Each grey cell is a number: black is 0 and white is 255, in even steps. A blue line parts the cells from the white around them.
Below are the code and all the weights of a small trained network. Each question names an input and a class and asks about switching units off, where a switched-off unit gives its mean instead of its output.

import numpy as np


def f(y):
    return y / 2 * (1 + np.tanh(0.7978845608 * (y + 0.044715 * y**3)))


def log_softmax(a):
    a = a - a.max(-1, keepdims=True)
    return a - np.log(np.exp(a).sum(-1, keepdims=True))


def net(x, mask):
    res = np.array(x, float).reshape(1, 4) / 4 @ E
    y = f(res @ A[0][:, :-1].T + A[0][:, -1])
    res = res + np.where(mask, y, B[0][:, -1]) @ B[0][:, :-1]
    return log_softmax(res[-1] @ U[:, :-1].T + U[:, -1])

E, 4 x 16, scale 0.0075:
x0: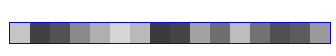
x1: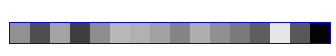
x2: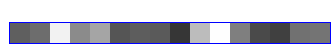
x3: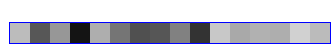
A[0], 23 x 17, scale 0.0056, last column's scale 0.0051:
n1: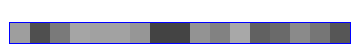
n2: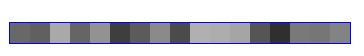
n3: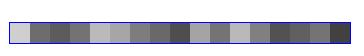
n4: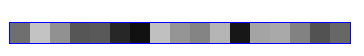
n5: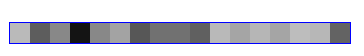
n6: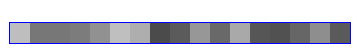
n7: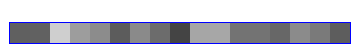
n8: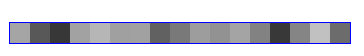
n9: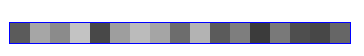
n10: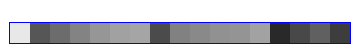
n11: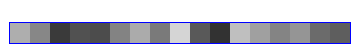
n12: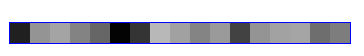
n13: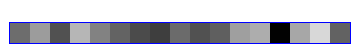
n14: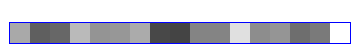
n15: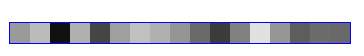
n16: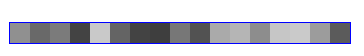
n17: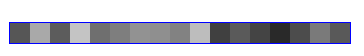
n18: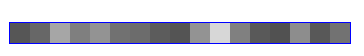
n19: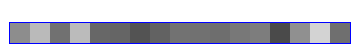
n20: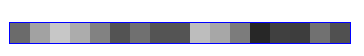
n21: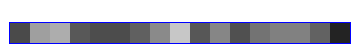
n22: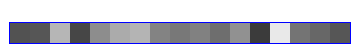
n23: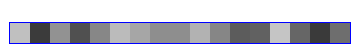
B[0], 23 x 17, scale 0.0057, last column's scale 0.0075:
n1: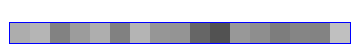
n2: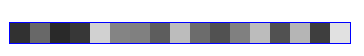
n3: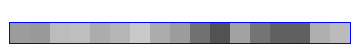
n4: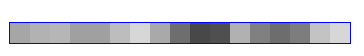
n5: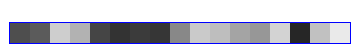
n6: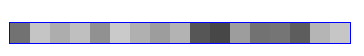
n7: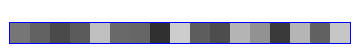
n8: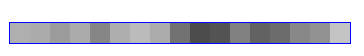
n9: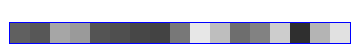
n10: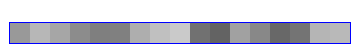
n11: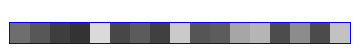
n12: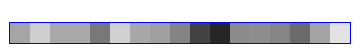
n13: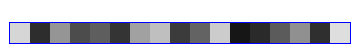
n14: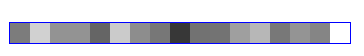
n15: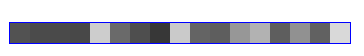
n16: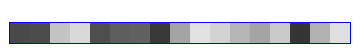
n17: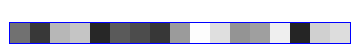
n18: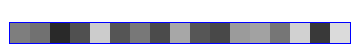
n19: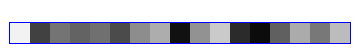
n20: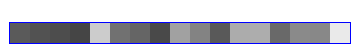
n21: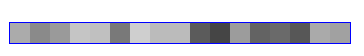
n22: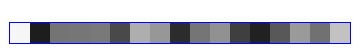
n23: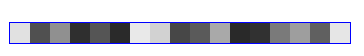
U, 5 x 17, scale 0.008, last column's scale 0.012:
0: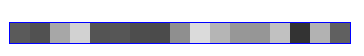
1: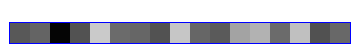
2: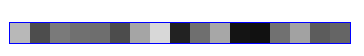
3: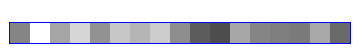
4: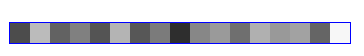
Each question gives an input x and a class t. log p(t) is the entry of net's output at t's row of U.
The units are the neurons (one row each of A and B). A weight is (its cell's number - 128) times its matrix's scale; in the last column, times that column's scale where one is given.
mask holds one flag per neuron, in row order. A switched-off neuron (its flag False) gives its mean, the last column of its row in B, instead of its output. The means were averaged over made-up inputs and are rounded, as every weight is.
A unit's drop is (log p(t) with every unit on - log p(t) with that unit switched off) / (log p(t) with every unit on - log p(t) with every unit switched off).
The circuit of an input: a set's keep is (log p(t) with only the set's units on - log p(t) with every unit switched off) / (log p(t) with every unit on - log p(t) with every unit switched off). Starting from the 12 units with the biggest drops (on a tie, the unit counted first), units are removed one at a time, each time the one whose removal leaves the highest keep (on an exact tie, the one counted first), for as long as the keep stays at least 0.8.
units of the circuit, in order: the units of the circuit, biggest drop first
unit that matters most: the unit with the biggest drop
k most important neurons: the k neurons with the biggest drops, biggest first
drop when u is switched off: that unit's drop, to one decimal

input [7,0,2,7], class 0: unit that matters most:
n5
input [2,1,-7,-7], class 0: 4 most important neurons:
(n17 n9 n2 n18)
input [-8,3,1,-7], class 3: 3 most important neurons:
(n12 n4 n5)
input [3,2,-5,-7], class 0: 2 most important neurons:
(n17 n9)
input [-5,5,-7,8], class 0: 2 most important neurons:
(n5 n16)
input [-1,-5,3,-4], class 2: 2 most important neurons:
(n13 n19)
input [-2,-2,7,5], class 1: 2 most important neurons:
(n2 n18)
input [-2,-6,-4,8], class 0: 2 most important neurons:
(n16 n5)
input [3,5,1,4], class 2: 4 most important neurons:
(n23 n17 n22 n9)
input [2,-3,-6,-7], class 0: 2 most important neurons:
(n17 n9)
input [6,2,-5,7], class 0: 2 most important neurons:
(n5 n16)
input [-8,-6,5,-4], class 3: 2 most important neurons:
(n12 n4)
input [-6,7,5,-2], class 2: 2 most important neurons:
(n22 n23)
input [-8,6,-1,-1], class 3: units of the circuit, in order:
(n4)
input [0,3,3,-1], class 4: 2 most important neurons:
(n13 n15)
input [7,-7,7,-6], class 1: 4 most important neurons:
(n20 n2 n7 n18)
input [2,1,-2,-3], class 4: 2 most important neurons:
(n5 n16)
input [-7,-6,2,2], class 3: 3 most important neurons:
(n12 n4 n23)
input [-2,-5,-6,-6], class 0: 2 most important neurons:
(n17 n2)
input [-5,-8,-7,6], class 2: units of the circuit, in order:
(n13)
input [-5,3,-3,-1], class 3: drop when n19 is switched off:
0.1
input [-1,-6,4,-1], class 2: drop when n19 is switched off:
0.2
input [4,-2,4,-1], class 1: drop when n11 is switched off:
-0.1
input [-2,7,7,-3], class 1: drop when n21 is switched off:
0.0
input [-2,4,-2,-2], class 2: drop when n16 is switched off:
0.1
